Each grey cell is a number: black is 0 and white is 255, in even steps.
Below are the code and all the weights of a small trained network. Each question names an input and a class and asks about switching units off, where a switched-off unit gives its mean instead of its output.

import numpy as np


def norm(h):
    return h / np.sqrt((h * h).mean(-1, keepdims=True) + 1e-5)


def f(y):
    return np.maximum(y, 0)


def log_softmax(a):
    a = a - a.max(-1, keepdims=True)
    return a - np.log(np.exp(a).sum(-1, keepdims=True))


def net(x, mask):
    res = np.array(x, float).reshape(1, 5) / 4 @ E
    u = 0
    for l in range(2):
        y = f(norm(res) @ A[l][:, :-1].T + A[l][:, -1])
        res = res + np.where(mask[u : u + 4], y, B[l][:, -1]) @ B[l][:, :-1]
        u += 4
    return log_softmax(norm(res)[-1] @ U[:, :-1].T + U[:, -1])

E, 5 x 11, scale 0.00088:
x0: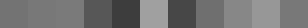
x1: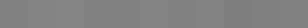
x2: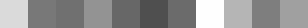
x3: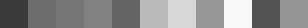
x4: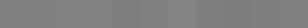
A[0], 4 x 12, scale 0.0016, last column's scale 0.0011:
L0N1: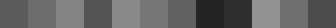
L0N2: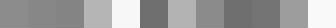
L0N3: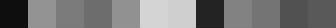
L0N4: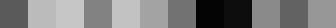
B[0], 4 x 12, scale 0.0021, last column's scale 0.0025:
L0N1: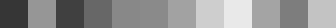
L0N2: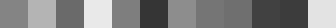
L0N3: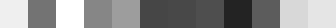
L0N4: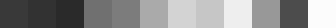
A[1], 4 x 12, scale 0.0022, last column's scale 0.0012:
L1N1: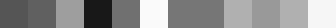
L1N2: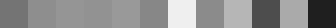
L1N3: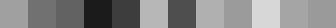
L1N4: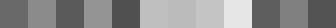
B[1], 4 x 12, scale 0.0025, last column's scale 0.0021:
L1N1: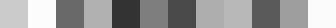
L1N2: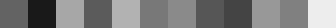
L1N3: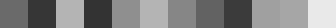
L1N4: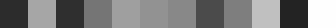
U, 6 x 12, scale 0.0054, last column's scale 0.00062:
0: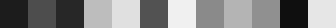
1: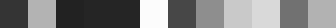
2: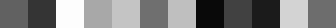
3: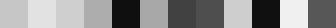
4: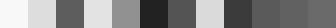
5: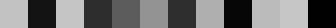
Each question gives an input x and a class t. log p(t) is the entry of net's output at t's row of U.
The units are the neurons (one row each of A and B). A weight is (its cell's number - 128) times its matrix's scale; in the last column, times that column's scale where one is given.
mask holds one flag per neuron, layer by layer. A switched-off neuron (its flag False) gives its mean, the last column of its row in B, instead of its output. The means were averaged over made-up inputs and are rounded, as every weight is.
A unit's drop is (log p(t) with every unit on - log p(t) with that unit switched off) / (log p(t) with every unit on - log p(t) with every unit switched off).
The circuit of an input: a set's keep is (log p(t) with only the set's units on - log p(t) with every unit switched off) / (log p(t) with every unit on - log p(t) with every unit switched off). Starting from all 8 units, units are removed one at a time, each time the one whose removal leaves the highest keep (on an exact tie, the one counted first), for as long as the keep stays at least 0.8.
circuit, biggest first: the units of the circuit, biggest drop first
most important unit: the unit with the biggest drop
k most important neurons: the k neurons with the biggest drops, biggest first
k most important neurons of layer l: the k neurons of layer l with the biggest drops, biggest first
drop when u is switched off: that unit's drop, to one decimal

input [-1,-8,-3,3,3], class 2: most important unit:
L0N3
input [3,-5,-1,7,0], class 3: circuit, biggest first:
(L0N3; L1N1)
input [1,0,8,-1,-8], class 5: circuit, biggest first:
(L0N2; L1N3)
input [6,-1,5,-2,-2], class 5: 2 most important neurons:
(L0N4; L1N3)
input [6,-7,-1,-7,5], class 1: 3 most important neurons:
(L0N3; L0N1; L0N4)
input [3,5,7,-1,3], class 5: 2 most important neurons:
(L0N4; L0N2)
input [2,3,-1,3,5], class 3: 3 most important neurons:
(L0N2; L1N2; L1N3)
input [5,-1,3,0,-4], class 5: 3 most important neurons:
(L0N4; L1N3; L0N1)
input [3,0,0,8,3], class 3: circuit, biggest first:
(L1N1; L0N4)
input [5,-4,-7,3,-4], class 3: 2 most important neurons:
(L0N3; L1N1)
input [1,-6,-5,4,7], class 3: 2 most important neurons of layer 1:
(L1N1; L1N3)
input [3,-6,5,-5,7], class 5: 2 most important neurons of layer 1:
(L1N3; L1N1)
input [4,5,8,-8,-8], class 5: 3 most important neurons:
(L0N2; L1N3; L1N1)
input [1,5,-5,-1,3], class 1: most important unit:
L0N4
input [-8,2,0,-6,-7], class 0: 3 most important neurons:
(L1N1; L0N3; L0N4)
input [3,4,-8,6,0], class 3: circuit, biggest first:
(L0N3; L1N1; L0N2)
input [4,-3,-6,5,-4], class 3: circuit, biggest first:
(L0N3; L1N1)
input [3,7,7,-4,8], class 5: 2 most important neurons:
(L0N2; L1N3)
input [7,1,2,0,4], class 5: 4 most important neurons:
(L0N4; L1N3; L0N1; L1N4)
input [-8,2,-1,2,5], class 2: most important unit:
L0N4
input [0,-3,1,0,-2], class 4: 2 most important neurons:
(L0N4; L0N1)
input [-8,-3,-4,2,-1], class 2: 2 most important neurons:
(L0N3; L1N4)
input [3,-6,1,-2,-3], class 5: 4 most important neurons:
(L0N4; L1N3; L0N2; L1N4)
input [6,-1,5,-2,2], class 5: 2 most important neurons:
(L0N4; L1N3)
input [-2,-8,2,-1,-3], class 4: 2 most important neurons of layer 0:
(L0N4; L0N1)
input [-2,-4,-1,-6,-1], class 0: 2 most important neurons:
(L0N4; L1N1)
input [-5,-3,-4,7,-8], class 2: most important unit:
L0N3
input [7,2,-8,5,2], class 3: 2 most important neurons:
(L0N3; L1N1)
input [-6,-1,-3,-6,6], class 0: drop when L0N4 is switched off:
0.2
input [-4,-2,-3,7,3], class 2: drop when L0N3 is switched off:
0.3
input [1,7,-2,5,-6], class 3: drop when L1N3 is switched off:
0.1
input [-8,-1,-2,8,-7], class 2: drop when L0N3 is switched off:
0.4
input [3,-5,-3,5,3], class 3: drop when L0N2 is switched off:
0.2
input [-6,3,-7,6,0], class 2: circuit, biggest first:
(L0N3)
